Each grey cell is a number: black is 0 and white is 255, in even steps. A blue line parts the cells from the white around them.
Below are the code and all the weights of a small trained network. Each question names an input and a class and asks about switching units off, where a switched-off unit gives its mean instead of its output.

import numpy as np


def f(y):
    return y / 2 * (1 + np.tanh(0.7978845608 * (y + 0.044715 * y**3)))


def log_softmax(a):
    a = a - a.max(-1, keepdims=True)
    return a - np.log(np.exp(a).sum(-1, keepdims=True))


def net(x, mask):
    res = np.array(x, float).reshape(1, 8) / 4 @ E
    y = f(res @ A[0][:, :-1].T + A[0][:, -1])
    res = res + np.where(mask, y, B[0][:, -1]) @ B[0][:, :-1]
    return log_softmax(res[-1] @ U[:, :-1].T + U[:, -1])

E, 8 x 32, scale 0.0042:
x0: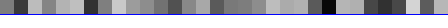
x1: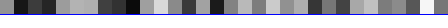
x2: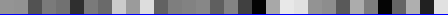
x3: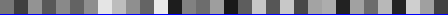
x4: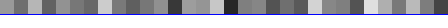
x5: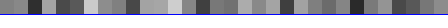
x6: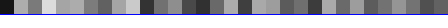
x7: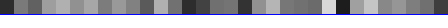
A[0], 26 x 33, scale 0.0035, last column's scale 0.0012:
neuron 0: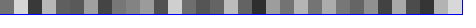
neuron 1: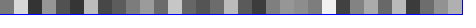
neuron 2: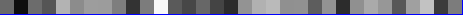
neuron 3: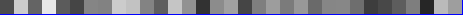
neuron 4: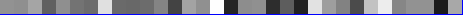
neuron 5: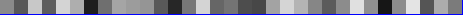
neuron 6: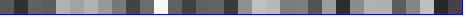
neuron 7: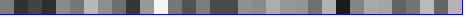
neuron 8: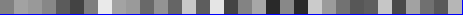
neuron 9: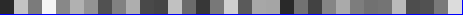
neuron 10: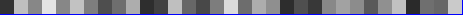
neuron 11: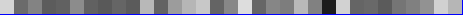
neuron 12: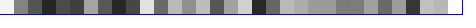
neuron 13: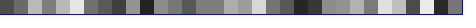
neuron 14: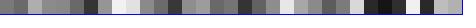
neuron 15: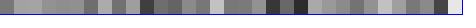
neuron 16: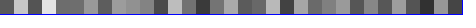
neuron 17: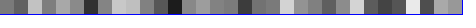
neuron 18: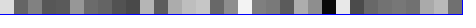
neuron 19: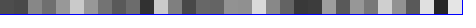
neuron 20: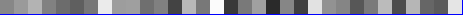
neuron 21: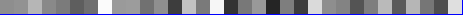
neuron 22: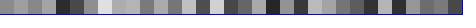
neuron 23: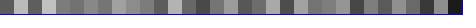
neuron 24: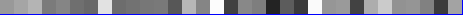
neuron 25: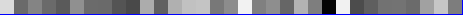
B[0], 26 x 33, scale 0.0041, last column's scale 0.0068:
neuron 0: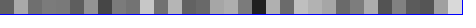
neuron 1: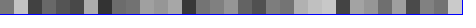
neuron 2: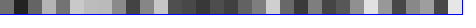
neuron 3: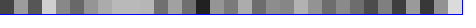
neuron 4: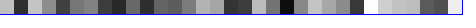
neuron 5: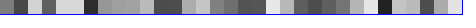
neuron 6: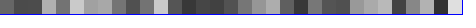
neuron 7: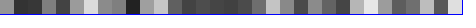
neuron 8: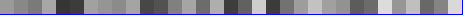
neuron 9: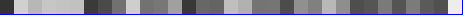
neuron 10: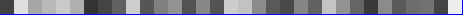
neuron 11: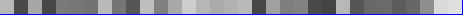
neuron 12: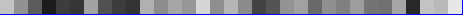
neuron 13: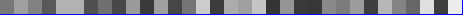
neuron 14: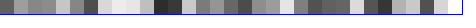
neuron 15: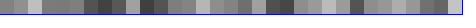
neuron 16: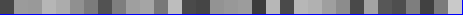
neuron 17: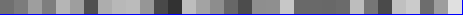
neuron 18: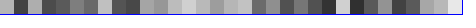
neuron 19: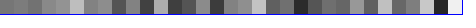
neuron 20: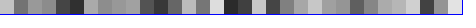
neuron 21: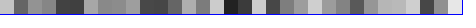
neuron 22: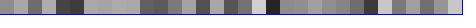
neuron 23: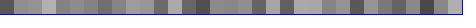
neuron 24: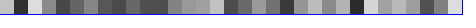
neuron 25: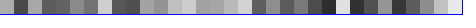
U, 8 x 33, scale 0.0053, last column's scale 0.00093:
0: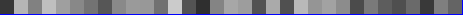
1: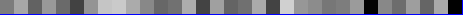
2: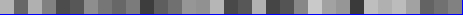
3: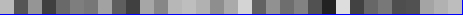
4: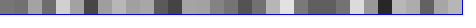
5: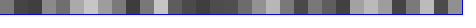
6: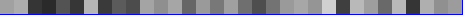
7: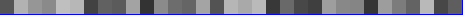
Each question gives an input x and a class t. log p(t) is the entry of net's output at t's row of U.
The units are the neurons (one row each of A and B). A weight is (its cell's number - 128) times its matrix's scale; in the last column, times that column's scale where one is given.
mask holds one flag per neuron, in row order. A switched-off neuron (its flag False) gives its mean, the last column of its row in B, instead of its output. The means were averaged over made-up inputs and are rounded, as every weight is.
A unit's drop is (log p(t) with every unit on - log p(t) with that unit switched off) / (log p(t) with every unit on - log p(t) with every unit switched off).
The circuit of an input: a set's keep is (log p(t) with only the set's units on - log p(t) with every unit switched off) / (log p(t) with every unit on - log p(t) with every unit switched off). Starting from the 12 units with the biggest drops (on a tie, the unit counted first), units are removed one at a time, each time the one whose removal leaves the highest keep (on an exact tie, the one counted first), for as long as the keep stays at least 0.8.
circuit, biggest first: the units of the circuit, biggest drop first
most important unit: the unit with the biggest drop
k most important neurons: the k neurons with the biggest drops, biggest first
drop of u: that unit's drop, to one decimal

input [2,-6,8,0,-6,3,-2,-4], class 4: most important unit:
neuron 14
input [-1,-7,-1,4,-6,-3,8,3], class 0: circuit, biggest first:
neuron 9; neuron 3
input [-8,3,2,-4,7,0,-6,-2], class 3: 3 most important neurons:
neuron 12; neuron 18; neuron 25
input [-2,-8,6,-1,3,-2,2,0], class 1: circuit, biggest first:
neuron 14; neuron 3
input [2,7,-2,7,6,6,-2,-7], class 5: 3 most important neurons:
neuron 2; neuron 7; neuron 6
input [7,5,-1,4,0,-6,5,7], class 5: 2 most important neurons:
neuron 6; neuron 2
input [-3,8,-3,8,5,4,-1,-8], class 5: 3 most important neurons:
neuron 7; neuron 2; neuron 6
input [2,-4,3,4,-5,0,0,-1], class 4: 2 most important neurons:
neuron 14; neuron 17
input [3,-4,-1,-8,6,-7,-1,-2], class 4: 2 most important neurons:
neuron 5; neuron 17
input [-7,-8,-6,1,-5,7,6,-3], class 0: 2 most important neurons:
neuron 9; neuron 10
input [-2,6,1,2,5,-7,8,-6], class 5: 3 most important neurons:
neuron 10; neuron 9; neuron 14
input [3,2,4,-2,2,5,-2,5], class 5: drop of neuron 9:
0.2
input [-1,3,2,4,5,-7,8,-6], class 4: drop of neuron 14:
0.1
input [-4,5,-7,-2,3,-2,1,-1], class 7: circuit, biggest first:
neuron 13
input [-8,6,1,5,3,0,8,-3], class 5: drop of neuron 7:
0.0
